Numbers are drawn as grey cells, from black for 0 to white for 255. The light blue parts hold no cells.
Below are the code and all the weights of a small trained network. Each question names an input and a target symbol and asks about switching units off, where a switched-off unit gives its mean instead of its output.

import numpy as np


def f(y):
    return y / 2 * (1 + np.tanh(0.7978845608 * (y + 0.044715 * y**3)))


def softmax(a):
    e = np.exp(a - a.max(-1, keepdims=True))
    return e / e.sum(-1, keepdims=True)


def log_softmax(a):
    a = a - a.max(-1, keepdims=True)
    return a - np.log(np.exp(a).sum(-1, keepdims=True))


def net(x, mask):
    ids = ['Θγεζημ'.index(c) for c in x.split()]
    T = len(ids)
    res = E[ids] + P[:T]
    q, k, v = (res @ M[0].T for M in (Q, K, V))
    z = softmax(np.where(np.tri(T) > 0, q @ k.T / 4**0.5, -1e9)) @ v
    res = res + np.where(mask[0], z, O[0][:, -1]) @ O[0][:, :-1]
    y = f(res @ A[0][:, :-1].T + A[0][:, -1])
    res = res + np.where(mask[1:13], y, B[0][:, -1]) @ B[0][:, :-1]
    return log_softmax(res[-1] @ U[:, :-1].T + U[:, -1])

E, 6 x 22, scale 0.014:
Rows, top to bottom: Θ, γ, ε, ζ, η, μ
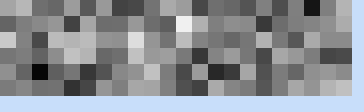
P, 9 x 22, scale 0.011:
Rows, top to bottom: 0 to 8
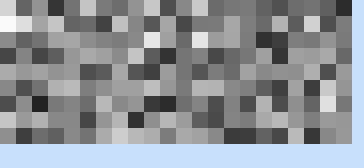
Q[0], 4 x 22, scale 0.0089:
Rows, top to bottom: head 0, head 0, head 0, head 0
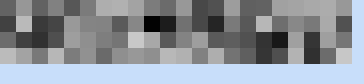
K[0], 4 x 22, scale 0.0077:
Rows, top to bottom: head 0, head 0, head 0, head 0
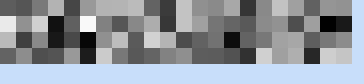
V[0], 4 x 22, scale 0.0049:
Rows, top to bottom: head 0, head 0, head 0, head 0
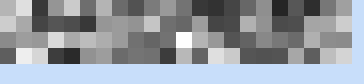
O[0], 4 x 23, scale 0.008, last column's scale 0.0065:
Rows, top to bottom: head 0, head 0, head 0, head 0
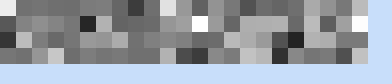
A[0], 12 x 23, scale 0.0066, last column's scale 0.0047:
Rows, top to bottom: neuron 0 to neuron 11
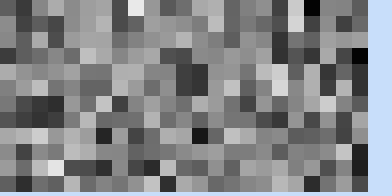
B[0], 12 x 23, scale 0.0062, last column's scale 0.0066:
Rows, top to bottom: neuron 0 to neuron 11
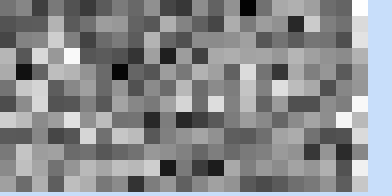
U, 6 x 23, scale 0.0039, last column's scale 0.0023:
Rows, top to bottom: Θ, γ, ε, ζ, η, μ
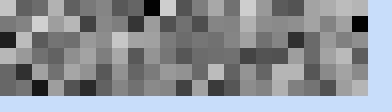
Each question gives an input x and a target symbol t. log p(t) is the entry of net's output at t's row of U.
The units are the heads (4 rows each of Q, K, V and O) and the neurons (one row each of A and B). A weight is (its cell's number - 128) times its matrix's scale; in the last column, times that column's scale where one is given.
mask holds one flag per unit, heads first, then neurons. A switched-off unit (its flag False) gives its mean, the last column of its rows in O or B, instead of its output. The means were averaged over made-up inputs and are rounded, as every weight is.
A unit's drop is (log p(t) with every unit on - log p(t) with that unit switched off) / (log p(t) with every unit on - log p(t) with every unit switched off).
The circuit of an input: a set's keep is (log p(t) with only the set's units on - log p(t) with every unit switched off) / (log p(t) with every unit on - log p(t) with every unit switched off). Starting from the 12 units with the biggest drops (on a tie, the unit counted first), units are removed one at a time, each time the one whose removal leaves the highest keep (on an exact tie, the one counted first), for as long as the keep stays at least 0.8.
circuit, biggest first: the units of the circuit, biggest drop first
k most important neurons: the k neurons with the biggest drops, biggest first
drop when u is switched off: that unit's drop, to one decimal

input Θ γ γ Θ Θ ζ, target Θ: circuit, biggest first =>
head 0; neuron 1
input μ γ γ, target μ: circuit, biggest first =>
head 0; neuron 0
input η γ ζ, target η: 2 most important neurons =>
neuron 6; neuron 11
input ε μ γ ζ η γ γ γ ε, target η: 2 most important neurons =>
neuron 6; neuron 11
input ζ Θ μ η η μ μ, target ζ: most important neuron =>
neuron 7
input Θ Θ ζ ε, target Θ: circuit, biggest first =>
head 0; neuron 10
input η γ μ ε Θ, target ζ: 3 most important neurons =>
neuron 10; neuron 8; neuron 6
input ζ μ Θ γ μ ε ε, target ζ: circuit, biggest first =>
head 0; neuron 11
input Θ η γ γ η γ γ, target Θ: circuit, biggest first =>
head 0; neuron 0
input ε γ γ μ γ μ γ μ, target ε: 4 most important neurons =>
neuron 10; neuron 3; neuron 8; neuron 7
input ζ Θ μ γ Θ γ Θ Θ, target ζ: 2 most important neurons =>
neuron 10; neuron 8
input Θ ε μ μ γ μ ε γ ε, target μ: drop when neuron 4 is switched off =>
0.0
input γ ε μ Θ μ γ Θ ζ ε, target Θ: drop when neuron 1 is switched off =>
0.1
